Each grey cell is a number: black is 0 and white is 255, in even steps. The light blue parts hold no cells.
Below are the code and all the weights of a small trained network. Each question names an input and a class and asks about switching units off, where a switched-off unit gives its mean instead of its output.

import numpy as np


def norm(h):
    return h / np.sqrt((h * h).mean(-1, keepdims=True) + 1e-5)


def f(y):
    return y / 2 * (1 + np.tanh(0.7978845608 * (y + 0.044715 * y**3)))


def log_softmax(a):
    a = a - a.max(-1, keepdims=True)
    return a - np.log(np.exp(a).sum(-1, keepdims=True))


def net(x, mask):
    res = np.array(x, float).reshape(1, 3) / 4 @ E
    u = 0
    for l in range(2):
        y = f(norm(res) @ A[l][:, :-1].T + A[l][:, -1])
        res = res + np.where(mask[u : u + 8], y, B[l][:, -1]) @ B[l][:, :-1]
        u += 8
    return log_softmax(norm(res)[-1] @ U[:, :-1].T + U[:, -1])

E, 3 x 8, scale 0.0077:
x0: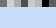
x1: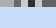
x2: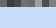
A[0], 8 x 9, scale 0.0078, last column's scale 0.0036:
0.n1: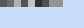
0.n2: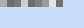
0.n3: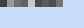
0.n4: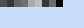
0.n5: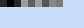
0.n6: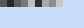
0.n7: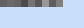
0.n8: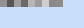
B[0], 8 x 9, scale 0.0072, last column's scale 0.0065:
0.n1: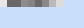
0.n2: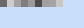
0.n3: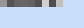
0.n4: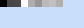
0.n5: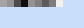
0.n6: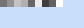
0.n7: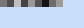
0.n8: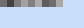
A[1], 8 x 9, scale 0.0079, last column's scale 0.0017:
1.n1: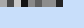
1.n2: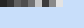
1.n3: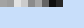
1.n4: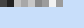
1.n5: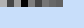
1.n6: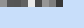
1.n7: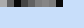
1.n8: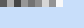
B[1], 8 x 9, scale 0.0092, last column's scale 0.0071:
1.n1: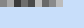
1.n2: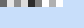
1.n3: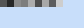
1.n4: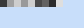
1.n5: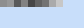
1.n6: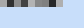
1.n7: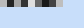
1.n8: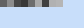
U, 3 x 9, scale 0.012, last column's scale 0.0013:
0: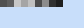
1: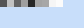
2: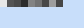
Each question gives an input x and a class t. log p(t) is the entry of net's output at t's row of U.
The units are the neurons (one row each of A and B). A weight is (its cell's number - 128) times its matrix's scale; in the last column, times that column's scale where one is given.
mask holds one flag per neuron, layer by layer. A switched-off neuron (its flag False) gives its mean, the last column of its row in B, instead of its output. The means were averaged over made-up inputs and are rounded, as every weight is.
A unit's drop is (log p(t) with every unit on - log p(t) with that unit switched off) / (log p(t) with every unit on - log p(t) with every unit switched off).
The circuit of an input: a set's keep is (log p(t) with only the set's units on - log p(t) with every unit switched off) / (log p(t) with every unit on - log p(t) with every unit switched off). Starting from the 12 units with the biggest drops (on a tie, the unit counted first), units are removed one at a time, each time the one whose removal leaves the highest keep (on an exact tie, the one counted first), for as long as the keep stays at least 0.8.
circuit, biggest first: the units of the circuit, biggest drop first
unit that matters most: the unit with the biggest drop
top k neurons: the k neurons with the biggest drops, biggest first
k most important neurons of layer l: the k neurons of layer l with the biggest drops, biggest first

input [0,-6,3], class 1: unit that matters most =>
0.n6
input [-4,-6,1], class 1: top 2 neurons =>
0.n6, 1.n2
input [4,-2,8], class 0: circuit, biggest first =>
0.n4, 1.n4
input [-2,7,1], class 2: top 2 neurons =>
1.n2, 0.n6
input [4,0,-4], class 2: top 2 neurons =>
0.n6, 1.n2
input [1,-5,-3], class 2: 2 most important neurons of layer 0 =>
0.n1, 0.n4
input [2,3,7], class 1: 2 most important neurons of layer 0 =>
0.n4, 0.n1
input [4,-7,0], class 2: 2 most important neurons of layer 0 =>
0.n1, 0.n3
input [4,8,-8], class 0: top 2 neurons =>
1.n3, 1.n2
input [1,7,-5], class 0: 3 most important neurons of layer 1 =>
1.n3, 1.n2, 1.n1
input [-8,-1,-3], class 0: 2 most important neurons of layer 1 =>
1.n2, 1.n4
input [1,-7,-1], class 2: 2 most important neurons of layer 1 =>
1.n1, 1.n5
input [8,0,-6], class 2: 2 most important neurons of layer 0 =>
0.n6, 0.n4
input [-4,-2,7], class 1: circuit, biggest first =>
1.n2
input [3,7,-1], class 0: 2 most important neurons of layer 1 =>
1.n3, 1.n2
